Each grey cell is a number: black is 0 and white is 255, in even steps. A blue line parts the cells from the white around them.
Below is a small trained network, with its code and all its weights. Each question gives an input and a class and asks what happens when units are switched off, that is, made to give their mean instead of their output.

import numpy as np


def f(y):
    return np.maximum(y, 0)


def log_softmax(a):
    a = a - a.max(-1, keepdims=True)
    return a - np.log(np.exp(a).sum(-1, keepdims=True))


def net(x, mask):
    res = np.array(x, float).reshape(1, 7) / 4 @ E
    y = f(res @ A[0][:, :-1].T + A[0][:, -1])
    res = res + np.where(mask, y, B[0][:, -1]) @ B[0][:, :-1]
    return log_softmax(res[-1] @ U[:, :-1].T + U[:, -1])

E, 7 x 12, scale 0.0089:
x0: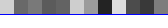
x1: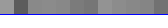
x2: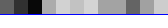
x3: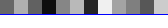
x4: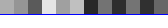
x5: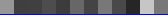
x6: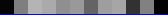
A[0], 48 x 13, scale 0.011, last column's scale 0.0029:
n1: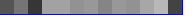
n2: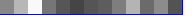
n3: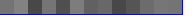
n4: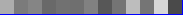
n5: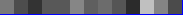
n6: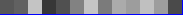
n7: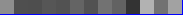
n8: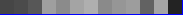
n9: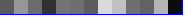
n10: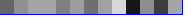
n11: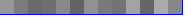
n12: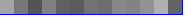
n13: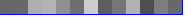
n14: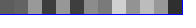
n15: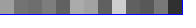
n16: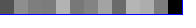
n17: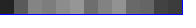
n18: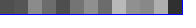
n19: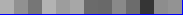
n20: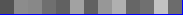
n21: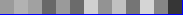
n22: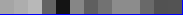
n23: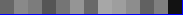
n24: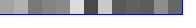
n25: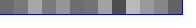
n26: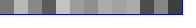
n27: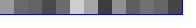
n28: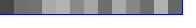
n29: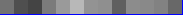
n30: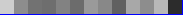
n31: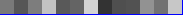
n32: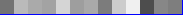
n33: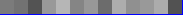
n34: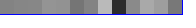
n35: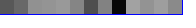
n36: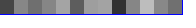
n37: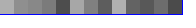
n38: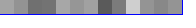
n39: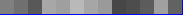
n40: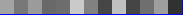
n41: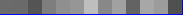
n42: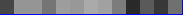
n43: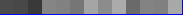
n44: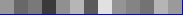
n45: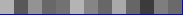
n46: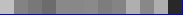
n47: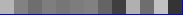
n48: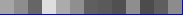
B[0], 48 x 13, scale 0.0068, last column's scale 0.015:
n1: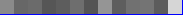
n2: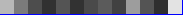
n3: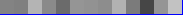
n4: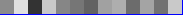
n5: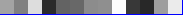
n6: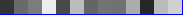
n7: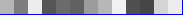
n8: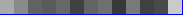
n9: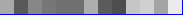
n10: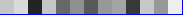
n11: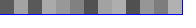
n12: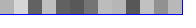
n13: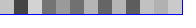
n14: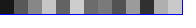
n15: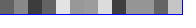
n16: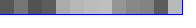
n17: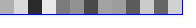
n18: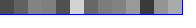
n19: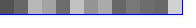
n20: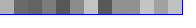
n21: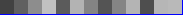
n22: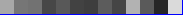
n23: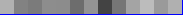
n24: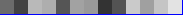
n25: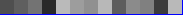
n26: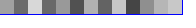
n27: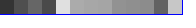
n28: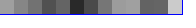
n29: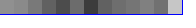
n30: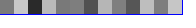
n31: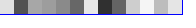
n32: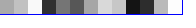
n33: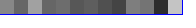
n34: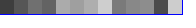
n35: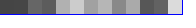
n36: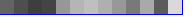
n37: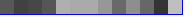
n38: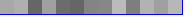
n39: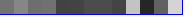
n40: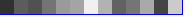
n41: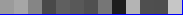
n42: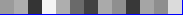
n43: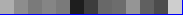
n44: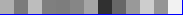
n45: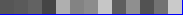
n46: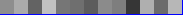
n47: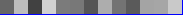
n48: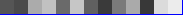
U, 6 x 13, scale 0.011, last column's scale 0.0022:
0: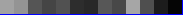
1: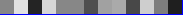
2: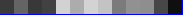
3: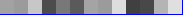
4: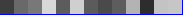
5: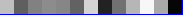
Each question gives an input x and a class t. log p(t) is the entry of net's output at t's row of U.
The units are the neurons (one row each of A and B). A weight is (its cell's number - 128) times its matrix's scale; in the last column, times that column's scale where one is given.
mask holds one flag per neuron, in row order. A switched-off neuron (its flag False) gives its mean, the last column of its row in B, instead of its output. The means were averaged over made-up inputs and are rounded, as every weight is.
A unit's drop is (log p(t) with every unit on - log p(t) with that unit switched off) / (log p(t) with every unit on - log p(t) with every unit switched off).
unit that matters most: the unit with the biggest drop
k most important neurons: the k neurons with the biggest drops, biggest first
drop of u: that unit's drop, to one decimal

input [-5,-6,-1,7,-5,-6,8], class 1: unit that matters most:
n42
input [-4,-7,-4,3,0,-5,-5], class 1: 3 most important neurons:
n5, n7, n4
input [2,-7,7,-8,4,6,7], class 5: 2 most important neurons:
n31, n2
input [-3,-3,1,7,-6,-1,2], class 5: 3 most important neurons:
n9, n44, n20
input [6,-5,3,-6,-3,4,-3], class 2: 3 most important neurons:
n27, n15, n40
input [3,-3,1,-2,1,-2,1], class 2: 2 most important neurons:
n7, n5
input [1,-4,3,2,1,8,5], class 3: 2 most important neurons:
n5, n7
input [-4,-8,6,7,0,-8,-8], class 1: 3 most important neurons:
n30, n4, n47
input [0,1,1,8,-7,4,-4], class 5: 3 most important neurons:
n9, n44, n20
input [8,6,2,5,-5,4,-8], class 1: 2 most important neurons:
n4, n12
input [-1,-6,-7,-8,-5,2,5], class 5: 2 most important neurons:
n31, n13
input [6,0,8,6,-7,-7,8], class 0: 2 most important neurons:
n41, n8
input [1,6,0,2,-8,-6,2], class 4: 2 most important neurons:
n6, n14
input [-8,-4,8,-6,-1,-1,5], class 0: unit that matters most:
n43
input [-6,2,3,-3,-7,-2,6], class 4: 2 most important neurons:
n14, n6
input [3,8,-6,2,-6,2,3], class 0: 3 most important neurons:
n22, n2, n48
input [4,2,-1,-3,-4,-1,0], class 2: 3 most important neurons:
n48, n24, n15
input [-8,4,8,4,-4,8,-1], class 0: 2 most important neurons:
n43, n41
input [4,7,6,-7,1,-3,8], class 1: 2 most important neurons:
n10, n42
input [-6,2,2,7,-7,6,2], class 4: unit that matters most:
n14
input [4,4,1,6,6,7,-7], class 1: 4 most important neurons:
n47, n30, n32, n4
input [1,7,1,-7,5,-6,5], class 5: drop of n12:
0.1
